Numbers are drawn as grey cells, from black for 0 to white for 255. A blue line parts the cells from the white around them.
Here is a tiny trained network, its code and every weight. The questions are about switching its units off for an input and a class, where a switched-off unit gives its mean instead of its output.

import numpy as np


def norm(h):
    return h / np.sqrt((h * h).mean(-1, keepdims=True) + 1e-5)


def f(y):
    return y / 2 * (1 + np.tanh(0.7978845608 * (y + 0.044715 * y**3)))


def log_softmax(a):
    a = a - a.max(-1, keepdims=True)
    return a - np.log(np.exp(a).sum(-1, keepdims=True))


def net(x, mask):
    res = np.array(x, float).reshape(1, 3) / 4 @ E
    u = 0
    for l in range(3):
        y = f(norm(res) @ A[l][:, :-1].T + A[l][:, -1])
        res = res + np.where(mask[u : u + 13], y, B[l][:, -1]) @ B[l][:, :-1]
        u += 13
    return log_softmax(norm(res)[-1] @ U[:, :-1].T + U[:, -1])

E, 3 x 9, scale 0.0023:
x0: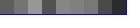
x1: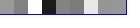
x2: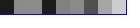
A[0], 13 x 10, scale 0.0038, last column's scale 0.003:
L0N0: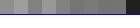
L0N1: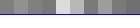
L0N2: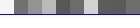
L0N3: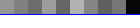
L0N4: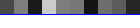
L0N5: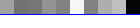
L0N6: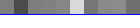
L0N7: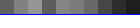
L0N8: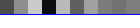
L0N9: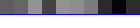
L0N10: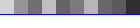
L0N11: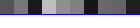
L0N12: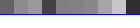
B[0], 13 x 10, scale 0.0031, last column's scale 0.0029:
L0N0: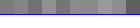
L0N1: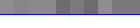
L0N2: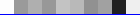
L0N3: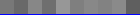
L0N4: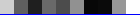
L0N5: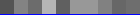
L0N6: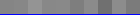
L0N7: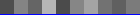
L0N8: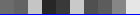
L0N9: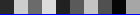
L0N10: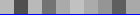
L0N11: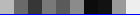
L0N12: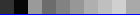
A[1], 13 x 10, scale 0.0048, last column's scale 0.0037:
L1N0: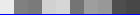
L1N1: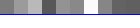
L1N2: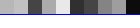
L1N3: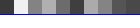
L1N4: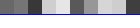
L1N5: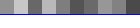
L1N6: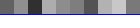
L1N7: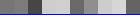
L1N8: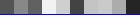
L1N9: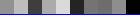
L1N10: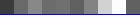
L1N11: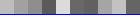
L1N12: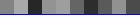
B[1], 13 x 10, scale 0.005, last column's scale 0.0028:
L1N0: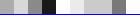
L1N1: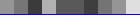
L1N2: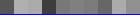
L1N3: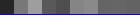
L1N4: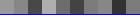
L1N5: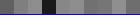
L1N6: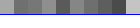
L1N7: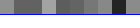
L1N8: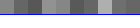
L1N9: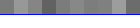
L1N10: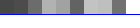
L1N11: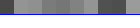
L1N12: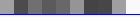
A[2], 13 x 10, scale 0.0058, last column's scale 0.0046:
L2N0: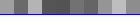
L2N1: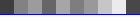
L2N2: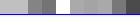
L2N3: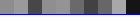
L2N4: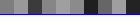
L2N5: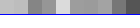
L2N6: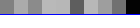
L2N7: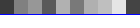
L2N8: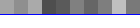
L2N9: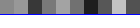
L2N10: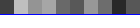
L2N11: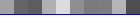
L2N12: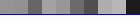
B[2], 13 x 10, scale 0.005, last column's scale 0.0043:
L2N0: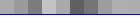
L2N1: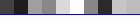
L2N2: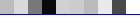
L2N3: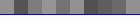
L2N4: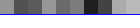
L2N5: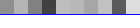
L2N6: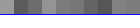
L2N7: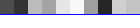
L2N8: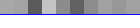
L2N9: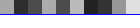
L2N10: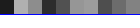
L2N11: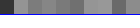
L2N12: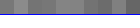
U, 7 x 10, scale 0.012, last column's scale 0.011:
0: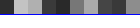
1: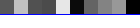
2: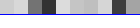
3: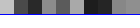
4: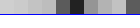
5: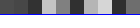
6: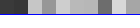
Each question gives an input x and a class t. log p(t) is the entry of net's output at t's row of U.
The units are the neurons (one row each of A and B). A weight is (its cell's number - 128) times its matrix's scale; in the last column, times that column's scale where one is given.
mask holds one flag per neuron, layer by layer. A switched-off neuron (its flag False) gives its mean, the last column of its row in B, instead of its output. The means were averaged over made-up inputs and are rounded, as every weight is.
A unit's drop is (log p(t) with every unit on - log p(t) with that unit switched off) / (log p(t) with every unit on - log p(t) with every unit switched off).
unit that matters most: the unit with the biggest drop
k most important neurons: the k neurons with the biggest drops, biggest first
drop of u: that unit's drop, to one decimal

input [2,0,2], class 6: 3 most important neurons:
L0N2; L0N4; L1N6
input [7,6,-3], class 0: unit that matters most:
L0N9
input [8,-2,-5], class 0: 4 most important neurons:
L0N9; L1N3; L0N7; L2N10
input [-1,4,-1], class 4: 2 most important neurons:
L0N8; L1N0
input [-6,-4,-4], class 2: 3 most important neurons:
L1N0; L0N10; L0N2
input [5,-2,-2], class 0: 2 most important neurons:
L0N9; L0N7
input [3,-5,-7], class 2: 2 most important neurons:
L1N0; L0N2
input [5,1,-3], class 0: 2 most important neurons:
L0N9; L1N3
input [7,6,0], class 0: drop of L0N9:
1.0
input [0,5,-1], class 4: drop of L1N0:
0.6
